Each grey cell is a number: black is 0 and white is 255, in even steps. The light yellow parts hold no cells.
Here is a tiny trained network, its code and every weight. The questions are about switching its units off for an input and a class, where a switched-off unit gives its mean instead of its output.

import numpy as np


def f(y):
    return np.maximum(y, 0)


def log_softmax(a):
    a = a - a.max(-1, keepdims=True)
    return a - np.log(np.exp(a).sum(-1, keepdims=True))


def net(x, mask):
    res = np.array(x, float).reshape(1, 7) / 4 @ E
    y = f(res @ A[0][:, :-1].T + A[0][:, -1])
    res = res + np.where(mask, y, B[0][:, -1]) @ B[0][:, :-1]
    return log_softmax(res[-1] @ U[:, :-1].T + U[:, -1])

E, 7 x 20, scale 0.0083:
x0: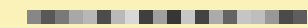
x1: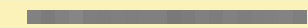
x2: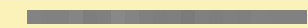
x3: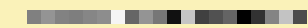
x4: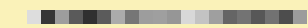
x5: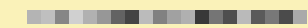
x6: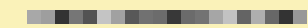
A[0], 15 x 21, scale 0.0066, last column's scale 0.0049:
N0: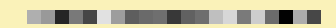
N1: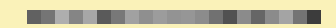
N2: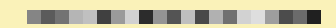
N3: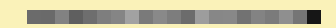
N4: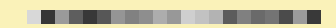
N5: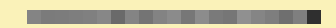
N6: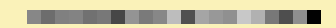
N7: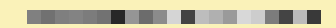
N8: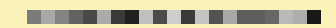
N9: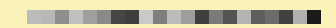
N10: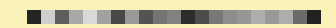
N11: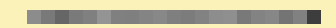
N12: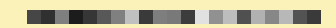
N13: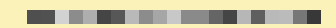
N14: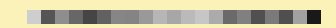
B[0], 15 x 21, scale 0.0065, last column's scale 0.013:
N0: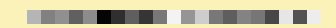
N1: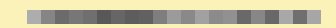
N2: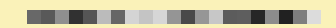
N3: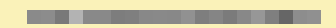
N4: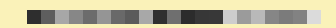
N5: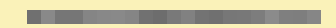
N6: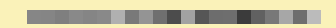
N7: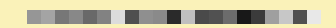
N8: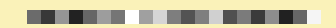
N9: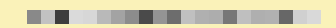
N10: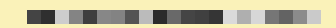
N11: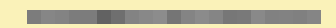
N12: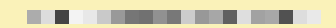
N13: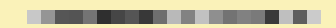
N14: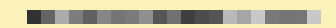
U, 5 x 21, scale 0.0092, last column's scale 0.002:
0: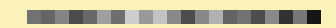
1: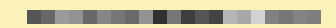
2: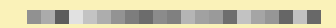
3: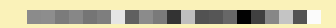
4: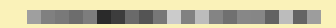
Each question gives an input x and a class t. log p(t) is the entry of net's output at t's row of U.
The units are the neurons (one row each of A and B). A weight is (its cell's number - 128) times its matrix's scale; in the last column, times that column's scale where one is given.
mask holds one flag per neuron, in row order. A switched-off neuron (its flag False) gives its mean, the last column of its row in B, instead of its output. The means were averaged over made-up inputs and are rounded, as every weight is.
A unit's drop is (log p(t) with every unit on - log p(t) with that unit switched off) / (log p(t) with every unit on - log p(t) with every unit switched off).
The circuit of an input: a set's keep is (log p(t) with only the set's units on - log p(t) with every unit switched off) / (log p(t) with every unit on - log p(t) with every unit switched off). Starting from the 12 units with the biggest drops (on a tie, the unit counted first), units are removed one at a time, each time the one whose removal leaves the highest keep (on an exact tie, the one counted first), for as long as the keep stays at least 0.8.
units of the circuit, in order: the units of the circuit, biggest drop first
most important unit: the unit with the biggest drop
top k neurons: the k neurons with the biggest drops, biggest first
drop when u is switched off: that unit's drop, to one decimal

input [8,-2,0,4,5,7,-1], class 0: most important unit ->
N2
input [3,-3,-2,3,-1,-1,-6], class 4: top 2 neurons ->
(N7; N13)
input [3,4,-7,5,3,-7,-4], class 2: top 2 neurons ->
(N12; N7)
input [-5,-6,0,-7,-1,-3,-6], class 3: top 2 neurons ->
(N7; N6)
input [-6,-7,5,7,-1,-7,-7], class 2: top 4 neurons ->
(N12; N7; N0; N2)
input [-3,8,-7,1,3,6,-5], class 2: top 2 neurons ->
(N9; N0)
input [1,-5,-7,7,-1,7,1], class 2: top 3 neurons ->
(N7; N9; N6)
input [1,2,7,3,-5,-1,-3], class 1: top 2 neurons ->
(N7; N10)
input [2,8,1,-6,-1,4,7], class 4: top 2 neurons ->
(N0; N12)
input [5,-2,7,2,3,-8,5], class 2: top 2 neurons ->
(N12; N8)
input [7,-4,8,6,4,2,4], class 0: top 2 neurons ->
(N2; N7)
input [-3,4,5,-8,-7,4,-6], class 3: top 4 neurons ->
(N7; N6; N4; N14)
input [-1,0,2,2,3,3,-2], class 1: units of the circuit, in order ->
(N12; N7; N0; N8)
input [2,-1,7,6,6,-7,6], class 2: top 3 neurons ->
(N12; N7; N10)
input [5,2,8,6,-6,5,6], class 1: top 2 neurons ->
(N10; N7)
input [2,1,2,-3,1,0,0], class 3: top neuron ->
(N8)
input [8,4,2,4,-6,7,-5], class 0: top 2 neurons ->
(N2; N12)
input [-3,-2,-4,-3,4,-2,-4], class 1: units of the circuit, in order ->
(N0; N2)
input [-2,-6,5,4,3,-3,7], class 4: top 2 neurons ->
(N0; N7)
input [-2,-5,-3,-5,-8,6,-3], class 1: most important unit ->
N10
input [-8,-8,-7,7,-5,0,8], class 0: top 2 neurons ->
(N8; N7)
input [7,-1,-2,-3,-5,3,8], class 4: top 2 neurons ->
(N0; N8)
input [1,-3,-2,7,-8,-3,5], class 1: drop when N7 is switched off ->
0.2
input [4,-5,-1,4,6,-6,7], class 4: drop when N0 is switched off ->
1.2
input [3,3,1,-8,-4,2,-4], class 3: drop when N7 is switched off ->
0.6
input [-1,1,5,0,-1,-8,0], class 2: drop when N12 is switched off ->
0.1
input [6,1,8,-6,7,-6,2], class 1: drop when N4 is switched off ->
1.8
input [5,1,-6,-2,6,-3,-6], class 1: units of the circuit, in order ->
(N4)
